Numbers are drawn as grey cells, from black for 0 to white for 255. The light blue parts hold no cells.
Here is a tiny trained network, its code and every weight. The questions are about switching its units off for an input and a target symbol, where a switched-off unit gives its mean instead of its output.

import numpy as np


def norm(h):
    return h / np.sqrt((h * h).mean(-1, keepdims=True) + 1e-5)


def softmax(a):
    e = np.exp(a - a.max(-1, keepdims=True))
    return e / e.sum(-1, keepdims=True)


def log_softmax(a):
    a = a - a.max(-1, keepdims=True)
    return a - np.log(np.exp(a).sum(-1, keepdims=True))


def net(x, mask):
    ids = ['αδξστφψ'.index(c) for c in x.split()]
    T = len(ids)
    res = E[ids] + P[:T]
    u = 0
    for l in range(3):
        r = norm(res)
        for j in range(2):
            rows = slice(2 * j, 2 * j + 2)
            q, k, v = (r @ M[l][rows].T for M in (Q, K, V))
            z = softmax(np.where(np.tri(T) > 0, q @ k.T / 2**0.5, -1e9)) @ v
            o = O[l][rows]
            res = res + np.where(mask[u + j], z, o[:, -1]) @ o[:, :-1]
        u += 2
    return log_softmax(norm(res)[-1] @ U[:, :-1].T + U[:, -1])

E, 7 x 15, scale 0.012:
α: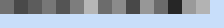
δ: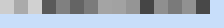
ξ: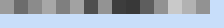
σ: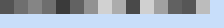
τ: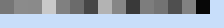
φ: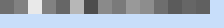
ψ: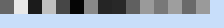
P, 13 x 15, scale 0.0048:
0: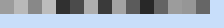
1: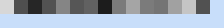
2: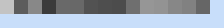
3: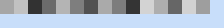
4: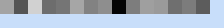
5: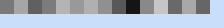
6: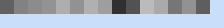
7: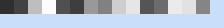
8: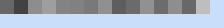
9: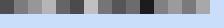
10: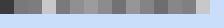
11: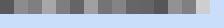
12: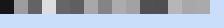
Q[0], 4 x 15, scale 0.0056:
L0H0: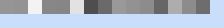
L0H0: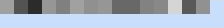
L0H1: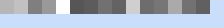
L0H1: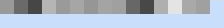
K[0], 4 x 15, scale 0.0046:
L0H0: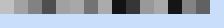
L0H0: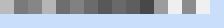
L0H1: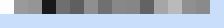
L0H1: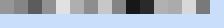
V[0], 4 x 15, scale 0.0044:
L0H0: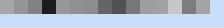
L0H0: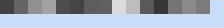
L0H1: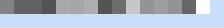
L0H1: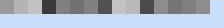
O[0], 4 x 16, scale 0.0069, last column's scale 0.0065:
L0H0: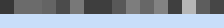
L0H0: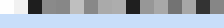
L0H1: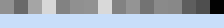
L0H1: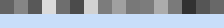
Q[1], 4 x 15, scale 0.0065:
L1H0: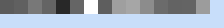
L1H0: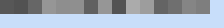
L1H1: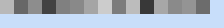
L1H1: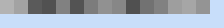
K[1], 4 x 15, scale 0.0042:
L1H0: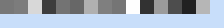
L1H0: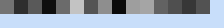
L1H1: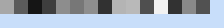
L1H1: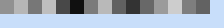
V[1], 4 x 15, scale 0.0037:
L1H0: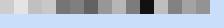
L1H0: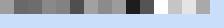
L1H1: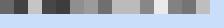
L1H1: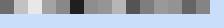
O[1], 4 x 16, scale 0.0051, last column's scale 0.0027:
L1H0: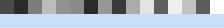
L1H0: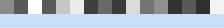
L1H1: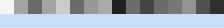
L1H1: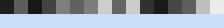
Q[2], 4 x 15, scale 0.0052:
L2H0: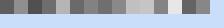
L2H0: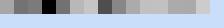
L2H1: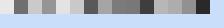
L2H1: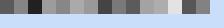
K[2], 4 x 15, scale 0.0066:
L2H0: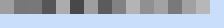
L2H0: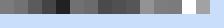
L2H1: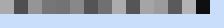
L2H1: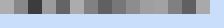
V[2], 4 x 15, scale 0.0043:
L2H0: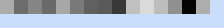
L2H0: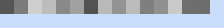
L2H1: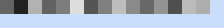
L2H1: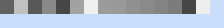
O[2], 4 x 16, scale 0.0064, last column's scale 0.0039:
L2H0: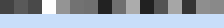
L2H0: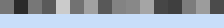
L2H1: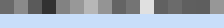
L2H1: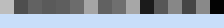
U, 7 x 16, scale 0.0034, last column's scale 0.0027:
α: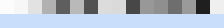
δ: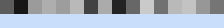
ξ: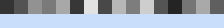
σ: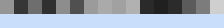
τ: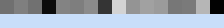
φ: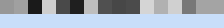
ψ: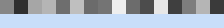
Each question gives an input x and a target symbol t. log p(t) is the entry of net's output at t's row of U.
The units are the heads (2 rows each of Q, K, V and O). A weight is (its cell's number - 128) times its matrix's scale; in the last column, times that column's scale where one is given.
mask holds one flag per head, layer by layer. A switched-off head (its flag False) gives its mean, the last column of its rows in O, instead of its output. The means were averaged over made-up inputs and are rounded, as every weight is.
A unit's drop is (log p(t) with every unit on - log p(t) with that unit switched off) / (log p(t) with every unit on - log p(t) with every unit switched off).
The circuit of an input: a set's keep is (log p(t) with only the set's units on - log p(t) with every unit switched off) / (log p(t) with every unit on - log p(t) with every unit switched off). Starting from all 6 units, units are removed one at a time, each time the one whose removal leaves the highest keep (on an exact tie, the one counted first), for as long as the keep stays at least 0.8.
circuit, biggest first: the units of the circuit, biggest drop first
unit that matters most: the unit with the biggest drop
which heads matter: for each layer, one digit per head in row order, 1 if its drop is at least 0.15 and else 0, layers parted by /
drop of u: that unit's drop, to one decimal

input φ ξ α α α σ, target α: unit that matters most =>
L2H0
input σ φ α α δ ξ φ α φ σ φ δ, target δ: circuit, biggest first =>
L1H0, L0H1, L2H0
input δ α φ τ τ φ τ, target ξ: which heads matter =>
11 / 01 / 10
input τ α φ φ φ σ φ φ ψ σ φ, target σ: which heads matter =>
00 / 10 / 01
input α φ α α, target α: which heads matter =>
00 / 00 / 10
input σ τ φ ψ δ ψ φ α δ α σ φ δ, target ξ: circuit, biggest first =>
L0H1, L2H0
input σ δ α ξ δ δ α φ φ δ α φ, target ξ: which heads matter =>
11 / 10 / 10
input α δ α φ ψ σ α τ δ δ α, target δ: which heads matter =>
01 / 10 / 00
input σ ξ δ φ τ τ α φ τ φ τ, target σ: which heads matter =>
11 / 11 / 01
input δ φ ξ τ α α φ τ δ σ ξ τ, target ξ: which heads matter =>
00 / 01 / 10
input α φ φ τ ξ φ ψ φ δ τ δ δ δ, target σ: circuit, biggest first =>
L0H1, L1H1
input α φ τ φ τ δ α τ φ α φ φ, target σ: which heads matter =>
01 / 10 / 01
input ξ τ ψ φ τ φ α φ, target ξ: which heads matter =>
10 / 11 / 11
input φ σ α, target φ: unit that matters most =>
L2H0
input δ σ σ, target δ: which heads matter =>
00 / 11 / 10
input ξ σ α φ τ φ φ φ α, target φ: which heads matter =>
10 / 10 / 00
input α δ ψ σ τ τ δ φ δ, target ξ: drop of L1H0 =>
0.1
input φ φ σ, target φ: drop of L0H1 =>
0.3
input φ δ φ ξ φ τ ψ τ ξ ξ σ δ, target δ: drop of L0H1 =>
0.2
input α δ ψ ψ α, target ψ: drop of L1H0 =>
0.1
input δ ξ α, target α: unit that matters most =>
L0H0
